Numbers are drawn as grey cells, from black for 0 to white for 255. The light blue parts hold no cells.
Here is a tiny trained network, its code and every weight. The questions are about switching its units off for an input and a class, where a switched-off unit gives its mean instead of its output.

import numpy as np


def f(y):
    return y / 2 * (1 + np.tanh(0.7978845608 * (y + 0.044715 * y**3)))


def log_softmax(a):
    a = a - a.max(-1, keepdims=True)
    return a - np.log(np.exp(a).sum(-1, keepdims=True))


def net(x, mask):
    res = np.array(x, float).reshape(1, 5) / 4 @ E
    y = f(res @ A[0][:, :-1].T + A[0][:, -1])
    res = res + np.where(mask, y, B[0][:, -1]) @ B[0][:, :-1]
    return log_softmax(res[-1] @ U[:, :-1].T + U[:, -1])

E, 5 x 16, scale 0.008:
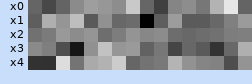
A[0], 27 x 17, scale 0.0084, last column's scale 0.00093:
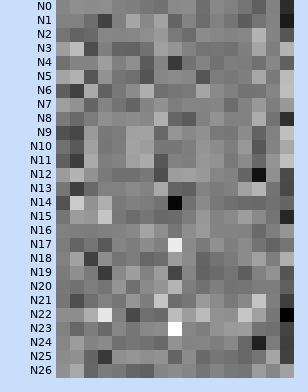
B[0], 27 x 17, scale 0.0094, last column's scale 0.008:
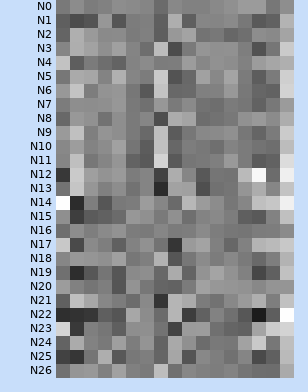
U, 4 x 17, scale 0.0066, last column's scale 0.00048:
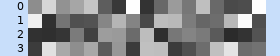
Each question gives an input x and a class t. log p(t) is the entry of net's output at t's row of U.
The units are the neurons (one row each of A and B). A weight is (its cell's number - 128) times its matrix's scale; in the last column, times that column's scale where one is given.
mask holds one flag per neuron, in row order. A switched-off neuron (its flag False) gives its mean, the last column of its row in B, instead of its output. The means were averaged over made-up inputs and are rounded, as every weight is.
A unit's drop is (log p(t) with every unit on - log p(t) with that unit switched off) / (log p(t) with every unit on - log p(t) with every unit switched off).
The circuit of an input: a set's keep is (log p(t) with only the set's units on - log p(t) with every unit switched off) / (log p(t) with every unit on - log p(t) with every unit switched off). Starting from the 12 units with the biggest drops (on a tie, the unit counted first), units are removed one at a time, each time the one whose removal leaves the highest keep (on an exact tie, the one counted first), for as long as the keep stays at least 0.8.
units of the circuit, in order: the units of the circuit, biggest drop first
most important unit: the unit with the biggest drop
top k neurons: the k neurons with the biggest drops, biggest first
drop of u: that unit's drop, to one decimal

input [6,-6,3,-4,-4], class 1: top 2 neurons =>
[N23 N12]
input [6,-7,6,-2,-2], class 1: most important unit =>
N23
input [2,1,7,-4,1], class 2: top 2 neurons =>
[N22 N12]
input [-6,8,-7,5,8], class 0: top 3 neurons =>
[N11 N6 N10]
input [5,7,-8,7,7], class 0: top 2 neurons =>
[N6 N11]
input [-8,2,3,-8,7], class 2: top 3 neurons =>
[N22 N15 N13]
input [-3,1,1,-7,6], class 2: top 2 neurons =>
[N22 N15]
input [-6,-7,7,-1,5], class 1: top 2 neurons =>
[N23 N17]
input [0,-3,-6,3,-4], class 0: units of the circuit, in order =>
[N3 N5]
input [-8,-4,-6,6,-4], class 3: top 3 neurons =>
[N12 N22 N24]
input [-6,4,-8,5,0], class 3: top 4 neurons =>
[N12 N22 N24 N15]
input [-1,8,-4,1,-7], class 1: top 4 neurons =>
[N14 N4 N11 N6]
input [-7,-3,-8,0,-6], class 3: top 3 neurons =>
[N12 N24 N11]
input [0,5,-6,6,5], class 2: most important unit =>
N19
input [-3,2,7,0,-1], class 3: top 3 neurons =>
[N23 N17 N22]
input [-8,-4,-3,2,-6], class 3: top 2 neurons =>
[N12 N24]
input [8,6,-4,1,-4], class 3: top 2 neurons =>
[N21 N13]
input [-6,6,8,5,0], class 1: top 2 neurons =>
[N14 N22]
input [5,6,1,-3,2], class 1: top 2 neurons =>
[N14 N12]
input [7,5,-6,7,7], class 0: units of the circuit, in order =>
[N6]
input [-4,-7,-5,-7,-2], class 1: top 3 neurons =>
[N23 N17 N25]
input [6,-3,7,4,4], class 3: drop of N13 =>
0.3
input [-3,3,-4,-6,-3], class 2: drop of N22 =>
0.4
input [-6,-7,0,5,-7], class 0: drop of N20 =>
-0.1
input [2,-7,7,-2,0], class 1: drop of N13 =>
0.0
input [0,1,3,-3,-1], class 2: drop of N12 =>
0.1
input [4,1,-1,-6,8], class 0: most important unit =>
N11
